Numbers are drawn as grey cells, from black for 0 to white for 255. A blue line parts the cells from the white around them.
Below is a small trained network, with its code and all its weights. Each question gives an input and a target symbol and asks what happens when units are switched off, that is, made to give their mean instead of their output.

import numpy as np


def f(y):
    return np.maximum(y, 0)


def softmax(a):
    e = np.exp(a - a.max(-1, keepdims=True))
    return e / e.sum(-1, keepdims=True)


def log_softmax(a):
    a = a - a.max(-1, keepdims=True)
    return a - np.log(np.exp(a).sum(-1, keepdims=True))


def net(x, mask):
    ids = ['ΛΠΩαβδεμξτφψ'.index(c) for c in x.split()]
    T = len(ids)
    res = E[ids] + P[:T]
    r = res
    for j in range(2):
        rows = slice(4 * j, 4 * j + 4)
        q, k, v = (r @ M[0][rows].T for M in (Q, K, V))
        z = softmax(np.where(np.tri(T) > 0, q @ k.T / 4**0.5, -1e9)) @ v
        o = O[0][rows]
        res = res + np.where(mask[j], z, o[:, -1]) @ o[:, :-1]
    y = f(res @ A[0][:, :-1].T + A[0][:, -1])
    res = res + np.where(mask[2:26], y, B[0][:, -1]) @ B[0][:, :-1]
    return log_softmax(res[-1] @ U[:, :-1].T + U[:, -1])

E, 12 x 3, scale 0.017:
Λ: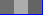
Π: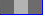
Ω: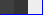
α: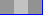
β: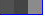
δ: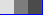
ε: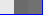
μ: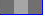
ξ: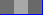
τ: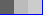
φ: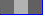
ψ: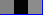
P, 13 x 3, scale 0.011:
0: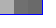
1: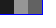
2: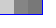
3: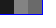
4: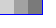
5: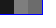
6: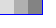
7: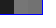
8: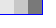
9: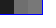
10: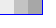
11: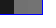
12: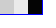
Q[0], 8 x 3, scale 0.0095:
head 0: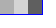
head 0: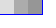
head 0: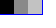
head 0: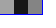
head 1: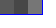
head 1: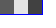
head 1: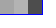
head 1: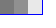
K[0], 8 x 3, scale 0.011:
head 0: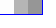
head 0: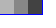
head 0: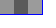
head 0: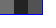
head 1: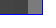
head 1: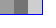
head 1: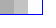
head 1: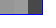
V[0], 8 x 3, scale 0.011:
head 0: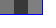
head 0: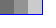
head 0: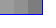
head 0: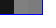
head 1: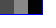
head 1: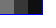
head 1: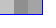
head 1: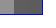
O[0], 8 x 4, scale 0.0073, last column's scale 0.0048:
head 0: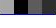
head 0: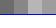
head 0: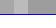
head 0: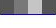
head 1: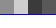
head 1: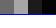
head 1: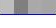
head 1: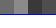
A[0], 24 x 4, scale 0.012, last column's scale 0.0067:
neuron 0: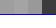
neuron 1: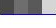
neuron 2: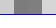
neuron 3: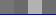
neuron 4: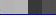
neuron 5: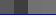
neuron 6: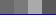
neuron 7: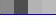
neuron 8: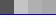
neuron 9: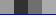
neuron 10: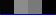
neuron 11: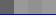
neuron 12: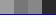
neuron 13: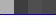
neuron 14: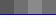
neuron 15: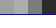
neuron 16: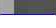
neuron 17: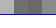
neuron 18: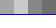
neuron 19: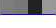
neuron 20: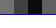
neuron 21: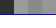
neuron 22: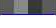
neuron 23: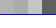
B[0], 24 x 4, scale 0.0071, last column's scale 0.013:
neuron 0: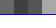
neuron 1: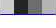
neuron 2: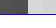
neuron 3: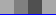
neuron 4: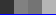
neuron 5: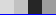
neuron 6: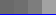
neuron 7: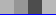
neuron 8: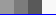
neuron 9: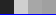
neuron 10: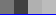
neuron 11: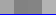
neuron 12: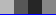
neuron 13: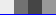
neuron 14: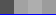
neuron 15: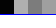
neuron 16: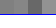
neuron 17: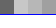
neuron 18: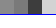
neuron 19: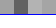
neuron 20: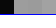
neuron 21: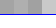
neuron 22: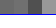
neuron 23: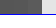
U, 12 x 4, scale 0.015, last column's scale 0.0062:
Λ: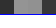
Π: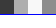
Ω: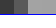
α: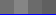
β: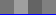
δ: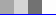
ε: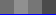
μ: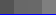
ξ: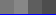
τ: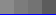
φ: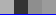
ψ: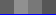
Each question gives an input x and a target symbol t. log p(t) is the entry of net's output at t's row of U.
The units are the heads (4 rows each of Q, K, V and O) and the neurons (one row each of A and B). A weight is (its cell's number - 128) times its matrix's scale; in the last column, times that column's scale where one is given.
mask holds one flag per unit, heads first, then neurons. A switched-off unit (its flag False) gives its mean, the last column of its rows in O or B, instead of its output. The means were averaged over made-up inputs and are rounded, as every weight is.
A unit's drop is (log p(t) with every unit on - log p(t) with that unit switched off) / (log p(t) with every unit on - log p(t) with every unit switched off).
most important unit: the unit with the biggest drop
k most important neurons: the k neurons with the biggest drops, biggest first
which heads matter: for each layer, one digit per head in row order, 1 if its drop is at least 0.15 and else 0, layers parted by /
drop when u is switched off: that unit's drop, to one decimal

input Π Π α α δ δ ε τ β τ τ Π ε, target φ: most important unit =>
head 1
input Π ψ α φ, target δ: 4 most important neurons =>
(neuron 2; neuron 23; neuron 21; neuron 0)
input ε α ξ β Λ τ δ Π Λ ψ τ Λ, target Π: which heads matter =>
10
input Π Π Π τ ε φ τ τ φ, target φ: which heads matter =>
01
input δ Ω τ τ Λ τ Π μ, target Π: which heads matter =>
10
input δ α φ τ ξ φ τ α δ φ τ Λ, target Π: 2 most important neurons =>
(neuron 18; neuron 5)
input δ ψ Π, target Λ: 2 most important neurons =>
(neuron 4; neuron 20)
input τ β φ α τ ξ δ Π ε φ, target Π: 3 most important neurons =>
(neuron 18; neuron 5; neuron 13)
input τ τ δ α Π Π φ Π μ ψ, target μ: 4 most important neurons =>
(neuron 20; neuron 5; neuron 9; neuron 1)
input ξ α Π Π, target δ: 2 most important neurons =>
(neuron 2; neuron 21)
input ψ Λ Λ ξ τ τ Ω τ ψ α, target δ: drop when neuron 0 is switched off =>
0.1
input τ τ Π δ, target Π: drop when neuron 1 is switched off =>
0.2
